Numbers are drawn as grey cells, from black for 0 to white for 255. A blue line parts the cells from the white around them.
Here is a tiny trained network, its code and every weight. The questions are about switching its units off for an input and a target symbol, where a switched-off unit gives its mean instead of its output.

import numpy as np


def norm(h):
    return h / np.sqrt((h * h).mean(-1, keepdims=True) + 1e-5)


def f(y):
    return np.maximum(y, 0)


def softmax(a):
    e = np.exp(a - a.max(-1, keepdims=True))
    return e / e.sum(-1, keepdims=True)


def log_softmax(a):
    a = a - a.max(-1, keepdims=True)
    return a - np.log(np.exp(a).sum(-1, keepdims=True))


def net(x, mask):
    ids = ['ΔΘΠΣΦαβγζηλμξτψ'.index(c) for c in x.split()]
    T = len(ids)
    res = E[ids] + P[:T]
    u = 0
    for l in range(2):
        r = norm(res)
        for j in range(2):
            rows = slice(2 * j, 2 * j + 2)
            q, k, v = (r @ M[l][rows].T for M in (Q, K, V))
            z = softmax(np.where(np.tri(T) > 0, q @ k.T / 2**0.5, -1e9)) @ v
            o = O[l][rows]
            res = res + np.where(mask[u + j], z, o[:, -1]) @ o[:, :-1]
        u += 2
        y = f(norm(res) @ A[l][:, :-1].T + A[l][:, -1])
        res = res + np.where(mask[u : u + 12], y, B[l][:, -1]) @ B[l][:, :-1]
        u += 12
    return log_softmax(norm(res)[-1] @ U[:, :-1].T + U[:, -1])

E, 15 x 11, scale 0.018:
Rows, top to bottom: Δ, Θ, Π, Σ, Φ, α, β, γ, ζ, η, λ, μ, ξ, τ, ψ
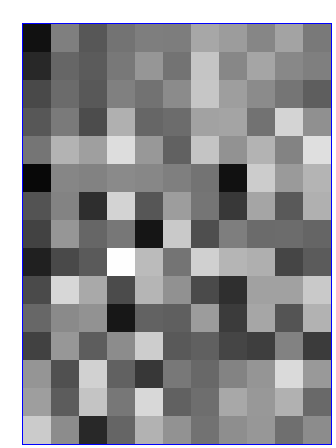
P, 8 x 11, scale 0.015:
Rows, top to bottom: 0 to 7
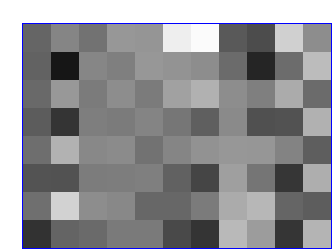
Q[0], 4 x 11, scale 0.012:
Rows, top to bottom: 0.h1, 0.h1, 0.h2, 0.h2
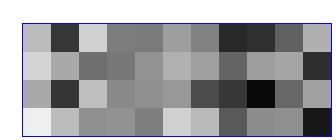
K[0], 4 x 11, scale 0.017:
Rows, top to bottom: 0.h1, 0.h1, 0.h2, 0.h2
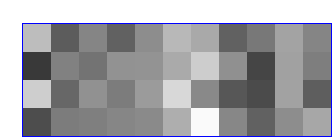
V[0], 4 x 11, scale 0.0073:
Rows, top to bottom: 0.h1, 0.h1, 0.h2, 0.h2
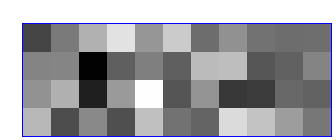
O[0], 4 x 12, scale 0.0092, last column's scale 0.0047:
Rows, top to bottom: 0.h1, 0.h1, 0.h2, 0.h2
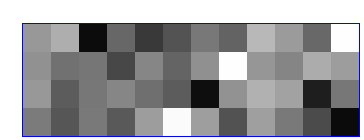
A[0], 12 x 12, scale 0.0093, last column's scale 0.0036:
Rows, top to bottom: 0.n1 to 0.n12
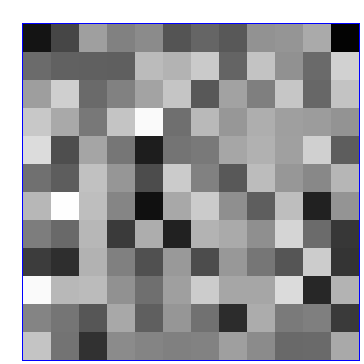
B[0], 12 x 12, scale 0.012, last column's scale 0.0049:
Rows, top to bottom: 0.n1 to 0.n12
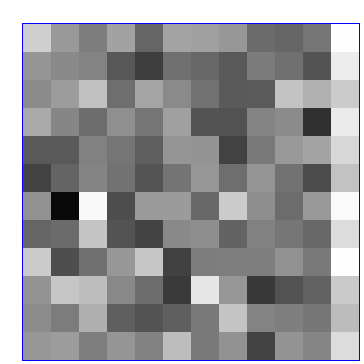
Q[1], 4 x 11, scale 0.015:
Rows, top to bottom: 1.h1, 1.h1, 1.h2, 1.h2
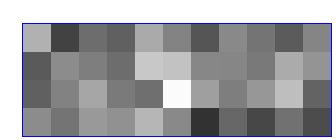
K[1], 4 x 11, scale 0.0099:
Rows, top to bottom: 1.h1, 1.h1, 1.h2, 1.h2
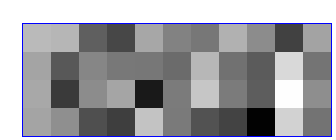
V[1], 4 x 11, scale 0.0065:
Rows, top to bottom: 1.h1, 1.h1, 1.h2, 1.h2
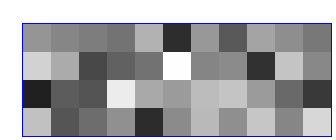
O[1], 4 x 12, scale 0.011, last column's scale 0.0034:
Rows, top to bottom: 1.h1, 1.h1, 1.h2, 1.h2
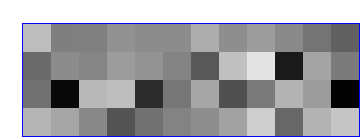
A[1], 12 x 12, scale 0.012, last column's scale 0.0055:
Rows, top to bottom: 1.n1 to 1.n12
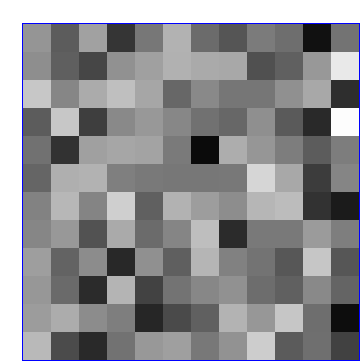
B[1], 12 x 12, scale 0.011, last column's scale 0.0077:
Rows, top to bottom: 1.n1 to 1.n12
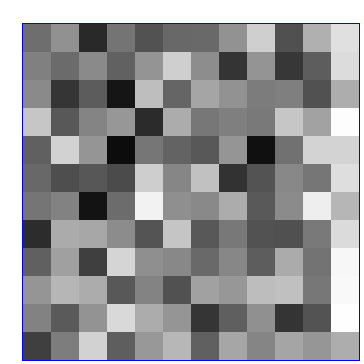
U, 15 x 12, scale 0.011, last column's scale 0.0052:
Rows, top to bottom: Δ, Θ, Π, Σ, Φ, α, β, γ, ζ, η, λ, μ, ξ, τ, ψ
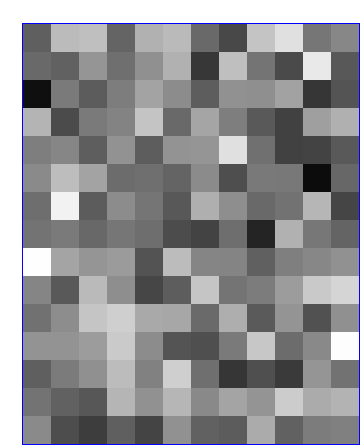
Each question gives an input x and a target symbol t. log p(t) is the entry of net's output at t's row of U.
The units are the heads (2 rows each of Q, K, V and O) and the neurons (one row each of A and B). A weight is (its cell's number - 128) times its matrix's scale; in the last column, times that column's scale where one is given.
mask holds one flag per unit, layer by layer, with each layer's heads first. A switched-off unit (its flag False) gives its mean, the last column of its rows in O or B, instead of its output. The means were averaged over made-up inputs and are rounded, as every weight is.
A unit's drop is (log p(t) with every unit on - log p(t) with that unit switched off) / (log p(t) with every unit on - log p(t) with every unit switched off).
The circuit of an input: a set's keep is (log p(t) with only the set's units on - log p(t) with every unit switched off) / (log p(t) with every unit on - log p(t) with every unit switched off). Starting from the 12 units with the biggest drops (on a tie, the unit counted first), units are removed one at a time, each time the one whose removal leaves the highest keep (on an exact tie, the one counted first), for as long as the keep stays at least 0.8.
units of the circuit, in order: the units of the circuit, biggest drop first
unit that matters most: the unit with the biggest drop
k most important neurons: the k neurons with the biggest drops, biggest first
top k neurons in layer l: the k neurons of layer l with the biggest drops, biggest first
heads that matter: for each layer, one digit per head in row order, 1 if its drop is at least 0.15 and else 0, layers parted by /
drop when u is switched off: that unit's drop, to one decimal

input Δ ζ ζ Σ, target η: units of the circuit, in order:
[1.h2]
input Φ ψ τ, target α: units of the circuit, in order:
[0.n10 0.n4]
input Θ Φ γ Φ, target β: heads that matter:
01 / 00
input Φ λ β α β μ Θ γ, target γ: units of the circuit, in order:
[0.n9 1.h1]
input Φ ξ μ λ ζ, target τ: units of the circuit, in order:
[1.n7 1.n4]
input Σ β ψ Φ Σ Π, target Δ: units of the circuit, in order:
[1.n10 1.n12 0.n7 0.n10]
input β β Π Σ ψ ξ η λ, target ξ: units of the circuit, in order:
[0.h2 0.h1 1.n9]
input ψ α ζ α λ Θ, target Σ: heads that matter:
10 / 00
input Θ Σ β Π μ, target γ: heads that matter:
00 / 00
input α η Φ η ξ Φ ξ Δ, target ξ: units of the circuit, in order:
[0.h2 0.h1]
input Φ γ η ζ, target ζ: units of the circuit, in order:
[1.n4 1.h2 0.h1]
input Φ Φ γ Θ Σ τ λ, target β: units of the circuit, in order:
[1.n9 0.h2]
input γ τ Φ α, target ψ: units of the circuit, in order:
[0.h2 1.n1]
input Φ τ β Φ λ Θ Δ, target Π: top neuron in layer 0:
[0.n2]
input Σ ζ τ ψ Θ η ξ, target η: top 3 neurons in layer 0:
[0.n10 0.n7 0.n5]
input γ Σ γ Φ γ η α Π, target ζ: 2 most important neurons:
[1.n4 0.n1]
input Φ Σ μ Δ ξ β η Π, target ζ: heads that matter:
00 / 01
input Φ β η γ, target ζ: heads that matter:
01 / 01
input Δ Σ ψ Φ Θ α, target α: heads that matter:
10 / 10
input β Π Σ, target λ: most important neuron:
[1.n11]
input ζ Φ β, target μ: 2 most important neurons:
[1.n11 0.n11]
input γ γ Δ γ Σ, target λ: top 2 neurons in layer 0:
[0.n7 0.n10]
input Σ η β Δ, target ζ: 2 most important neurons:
[0.n1 1.n4]
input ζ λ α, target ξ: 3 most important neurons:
[1.n11 0.n1 1.n8]
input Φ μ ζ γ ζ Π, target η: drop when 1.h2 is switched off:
1.0
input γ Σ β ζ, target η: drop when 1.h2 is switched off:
0.6
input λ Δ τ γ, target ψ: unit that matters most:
0.h2
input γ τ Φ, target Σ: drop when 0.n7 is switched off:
0.2
